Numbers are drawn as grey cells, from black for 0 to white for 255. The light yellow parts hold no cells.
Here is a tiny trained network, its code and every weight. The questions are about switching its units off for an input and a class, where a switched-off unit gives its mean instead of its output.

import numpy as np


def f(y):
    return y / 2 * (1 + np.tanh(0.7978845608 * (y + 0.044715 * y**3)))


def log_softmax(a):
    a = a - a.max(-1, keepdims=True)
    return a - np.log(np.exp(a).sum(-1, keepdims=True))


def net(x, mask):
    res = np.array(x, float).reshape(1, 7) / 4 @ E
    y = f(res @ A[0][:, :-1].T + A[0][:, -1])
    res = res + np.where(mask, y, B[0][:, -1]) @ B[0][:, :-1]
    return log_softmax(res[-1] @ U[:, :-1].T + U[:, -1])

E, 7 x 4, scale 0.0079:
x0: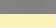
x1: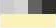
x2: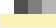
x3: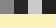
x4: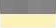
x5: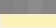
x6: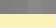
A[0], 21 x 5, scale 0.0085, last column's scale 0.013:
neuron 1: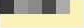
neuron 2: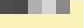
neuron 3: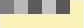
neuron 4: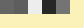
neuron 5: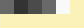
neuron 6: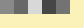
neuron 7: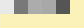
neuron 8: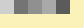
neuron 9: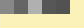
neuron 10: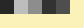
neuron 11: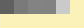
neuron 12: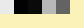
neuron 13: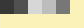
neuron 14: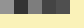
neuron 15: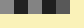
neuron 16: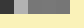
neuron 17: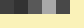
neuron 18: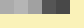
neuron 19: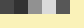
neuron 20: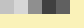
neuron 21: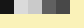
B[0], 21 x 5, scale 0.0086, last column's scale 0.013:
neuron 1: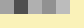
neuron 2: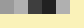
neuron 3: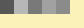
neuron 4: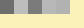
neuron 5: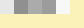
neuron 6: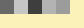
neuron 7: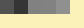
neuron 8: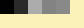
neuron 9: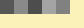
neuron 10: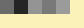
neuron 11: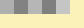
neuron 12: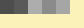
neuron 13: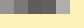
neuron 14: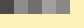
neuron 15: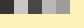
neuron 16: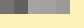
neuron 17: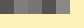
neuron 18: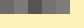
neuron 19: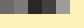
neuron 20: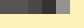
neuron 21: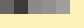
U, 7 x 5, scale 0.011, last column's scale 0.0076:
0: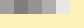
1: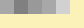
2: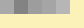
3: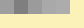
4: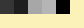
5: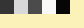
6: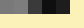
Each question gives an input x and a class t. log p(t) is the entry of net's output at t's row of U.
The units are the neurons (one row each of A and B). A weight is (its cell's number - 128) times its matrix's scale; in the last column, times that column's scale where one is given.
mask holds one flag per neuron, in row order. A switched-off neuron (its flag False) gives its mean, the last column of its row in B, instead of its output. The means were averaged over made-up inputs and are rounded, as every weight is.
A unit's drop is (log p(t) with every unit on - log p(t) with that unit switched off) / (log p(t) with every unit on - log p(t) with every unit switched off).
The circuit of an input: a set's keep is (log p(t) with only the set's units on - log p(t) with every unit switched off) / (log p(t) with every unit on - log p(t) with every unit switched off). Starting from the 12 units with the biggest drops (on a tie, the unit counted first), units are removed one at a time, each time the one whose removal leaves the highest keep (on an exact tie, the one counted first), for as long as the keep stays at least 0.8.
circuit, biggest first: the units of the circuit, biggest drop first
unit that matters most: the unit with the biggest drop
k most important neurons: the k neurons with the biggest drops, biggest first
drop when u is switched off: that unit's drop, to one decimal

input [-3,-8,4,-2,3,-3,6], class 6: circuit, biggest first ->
[neuron 2; neuron 19]
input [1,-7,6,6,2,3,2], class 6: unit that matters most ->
neuron 2
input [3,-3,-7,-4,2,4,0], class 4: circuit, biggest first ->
[neuron 21; neuron 10]
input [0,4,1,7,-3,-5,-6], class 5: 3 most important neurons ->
[neuron 15; neuron 6; neuron 4]
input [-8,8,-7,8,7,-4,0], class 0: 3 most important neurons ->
[neuron 1; neuron 10; neuron 4]
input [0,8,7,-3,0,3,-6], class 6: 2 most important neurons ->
[neuron 20; neuron 5]
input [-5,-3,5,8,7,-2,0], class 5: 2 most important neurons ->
[neuron 15; neuron 6]
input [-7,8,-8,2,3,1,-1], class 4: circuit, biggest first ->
[neuron 10; neuron 21; neuron 2]
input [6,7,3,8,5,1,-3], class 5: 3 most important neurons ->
[neuron 15; neuron 6; neuron 4]
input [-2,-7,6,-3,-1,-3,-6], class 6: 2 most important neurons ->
[neuron 2; neuron 19]
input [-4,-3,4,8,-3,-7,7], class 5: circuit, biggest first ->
[neuron 15; neuron 6; neuron 4]
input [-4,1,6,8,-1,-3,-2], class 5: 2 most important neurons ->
[neuron 15; neuron 6]
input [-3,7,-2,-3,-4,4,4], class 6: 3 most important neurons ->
[neuron 20; neuron 5; neuron 4]
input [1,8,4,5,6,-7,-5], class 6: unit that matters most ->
neuron 20
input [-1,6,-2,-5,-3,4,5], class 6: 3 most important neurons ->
[neuron 20; neuron 5; neuron 4]
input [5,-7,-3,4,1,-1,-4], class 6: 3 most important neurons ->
[neuron 2; neuron 19; neuron 13]
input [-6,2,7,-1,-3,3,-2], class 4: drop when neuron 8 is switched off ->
0.3
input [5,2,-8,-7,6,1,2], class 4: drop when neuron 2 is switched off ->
0.1
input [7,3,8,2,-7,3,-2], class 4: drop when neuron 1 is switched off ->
0.0
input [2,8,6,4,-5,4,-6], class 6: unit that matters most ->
neuron 20
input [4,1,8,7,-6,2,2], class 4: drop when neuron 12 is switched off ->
0.3
